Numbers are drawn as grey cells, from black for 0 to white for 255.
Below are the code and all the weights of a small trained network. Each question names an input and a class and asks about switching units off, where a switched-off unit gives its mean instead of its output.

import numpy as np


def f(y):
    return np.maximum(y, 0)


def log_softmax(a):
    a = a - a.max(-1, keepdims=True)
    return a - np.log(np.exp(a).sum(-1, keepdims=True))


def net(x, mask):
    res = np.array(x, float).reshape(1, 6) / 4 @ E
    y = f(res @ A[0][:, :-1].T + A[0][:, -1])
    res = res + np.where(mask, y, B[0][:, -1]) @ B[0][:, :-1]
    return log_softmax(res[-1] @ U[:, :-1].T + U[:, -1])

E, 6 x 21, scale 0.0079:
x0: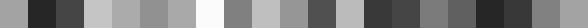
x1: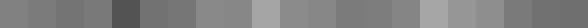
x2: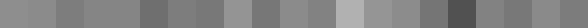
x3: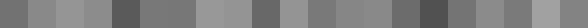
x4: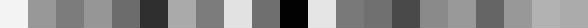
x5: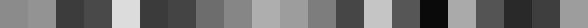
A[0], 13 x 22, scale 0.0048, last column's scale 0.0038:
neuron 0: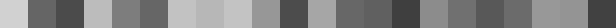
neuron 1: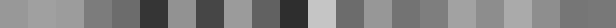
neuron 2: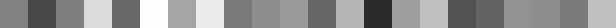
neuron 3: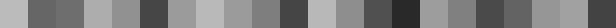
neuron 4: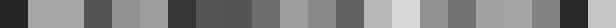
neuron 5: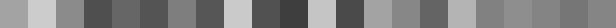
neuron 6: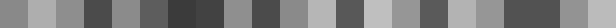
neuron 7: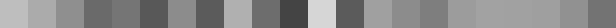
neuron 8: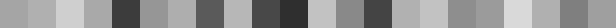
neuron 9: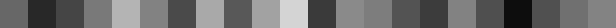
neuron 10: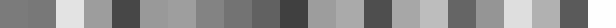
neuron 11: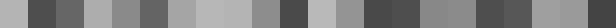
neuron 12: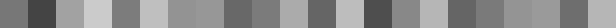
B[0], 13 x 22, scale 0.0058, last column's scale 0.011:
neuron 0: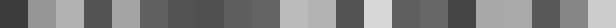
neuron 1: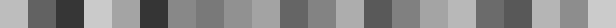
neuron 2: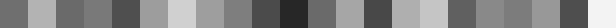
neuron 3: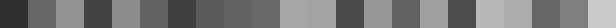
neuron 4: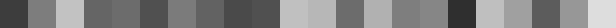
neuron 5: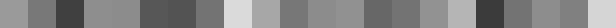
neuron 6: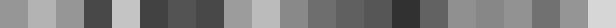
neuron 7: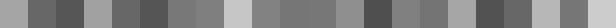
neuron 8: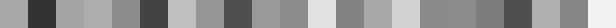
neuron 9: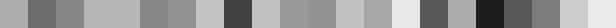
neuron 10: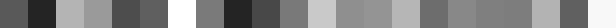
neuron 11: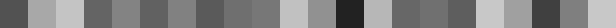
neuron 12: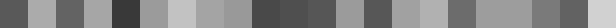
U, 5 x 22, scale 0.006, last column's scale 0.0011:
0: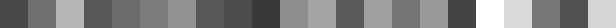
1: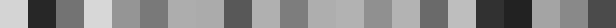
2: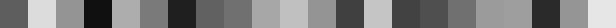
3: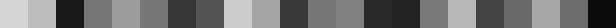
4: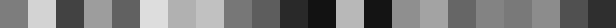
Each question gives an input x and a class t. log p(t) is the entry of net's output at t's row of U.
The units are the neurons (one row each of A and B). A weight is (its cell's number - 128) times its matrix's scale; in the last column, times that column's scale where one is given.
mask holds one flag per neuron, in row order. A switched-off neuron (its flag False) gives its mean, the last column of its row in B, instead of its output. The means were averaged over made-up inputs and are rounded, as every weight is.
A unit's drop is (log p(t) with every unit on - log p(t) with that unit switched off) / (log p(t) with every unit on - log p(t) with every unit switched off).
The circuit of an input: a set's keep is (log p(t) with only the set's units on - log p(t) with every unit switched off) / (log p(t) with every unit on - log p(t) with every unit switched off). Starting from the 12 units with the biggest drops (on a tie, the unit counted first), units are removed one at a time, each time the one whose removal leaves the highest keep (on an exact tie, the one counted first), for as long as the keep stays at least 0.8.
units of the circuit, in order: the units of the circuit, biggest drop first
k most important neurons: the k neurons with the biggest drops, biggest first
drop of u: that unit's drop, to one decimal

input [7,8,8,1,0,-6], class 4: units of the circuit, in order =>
[neuron 2]
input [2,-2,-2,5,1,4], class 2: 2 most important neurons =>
[neuron 8; neuron 10]
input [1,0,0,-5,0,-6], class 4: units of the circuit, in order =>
[neuron 2; neuron 12]
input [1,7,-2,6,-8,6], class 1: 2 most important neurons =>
[neuron 9; neuron 0]
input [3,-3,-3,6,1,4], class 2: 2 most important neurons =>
[neuron 8; neuron 10]
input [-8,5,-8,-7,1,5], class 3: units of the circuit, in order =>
[neuron 5; neuron 1]
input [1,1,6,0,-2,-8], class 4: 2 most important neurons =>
[neuron 2; neuron 12]
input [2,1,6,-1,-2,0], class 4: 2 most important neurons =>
[neuron 8; neuron 10]
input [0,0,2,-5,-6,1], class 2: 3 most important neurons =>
[neuron 10; neuron 8; neuron 4]
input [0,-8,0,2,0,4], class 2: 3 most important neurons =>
[neuron 8; neuron 10; neuron 1]
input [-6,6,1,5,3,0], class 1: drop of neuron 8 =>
0.3
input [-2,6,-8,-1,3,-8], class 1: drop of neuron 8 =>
0.3
